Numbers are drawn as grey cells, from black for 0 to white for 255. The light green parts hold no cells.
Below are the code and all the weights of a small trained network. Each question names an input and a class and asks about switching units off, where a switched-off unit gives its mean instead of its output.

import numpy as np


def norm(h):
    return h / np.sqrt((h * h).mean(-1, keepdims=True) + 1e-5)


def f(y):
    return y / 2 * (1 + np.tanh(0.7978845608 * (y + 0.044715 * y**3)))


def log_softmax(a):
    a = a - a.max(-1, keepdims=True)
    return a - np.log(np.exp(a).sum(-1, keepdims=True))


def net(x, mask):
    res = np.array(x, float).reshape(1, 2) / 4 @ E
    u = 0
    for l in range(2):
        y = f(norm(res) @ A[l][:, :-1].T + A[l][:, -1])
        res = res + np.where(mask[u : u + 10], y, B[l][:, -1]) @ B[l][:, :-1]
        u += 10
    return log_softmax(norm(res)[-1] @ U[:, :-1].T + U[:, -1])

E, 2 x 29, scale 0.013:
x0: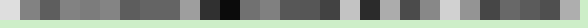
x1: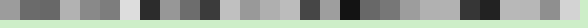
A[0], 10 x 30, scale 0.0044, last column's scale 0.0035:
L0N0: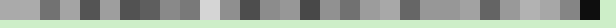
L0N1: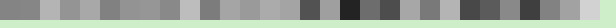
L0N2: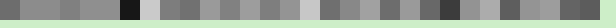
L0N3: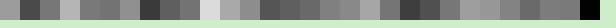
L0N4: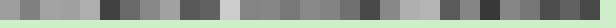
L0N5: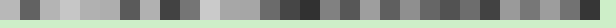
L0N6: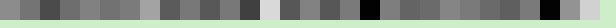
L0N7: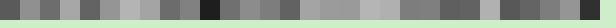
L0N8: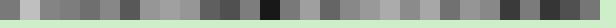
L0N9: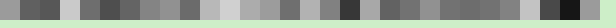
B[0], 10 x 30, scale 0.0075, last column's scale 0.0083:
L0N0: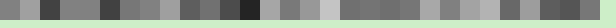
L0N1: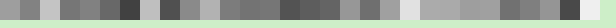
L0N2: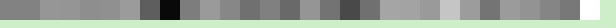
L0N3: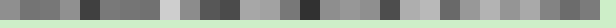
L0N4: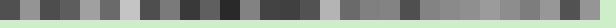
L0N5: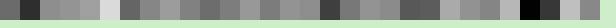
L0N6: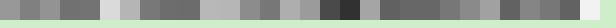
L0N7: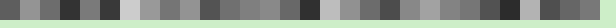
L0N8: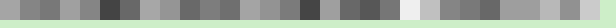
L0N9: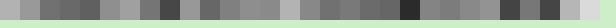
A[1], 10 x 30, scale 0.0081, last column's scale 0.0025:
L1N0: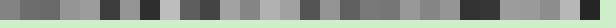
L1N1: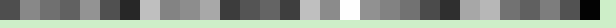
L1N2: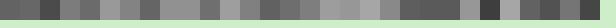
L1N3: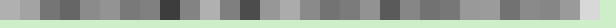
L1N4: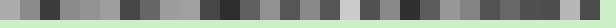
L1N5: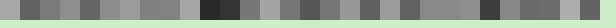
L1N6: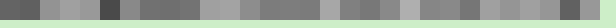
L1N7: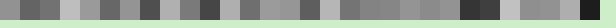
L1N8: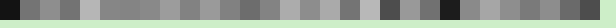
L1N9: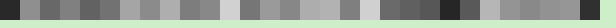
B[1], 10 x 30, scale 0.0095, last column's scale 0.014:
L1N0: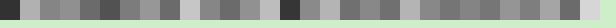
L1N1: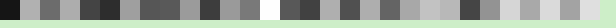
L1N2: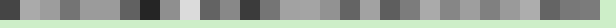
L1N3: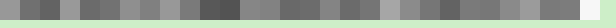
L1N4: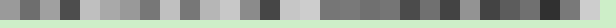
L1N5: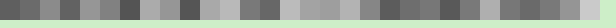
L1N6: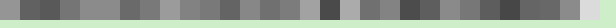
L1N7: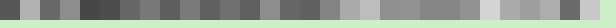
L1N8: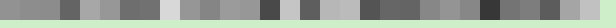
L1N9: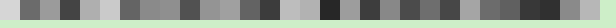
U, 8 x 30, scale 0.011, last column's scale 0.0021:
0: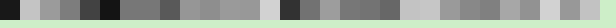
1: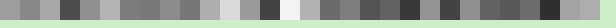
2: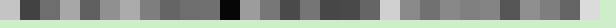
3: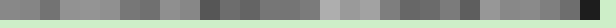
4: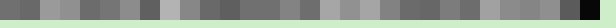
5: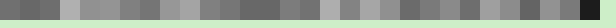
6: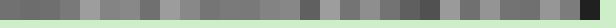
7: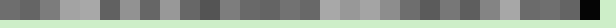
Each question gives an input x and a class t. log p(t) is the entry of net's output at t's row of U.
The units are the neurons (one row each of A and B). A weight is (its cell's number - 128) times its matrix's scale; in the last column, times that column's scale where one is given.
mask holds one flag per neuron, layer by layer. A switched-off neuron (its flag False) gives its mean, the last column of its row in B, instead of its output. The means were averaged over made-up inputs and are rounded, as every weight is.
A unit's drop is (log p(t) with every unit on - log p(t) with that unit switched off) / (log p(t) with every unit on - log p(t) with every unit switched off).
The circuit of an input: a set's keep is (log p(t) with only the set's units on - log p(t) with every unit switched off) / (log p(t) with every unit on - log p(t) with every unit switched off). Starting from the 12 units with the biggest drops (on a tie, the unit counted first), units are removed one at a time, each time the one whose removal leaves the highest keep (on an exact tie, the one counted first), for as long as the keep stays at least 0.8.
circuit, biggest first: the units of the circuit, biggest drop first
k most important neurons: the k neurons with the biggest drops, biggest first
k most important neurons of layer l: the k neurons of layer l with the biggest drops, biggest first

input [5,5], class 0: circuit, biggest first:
[L1N0]
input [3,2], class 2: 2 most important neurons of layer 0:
[L0N6; L0N9]
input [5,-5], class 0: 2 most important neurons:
[L1N1; L0N9]
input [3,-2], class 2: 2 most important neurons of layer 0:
[L0N6; L0N8]
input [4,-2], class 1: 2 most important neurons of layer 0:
[L0N1; L0N2]
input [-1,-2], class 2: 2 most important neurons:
[L0N2; L1N1]
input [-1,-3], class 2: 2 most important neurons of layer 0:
[L0N2; L0N8]
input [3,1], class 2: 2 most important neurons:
[L0N6; L0N9]
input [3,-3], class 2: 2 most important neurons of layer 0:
[L0N6; L0N1]
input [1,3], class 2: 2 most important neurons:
[L0N1; L1N1]
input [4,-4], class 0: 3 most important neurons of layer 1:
[L1N1; L1N9; L1N6]
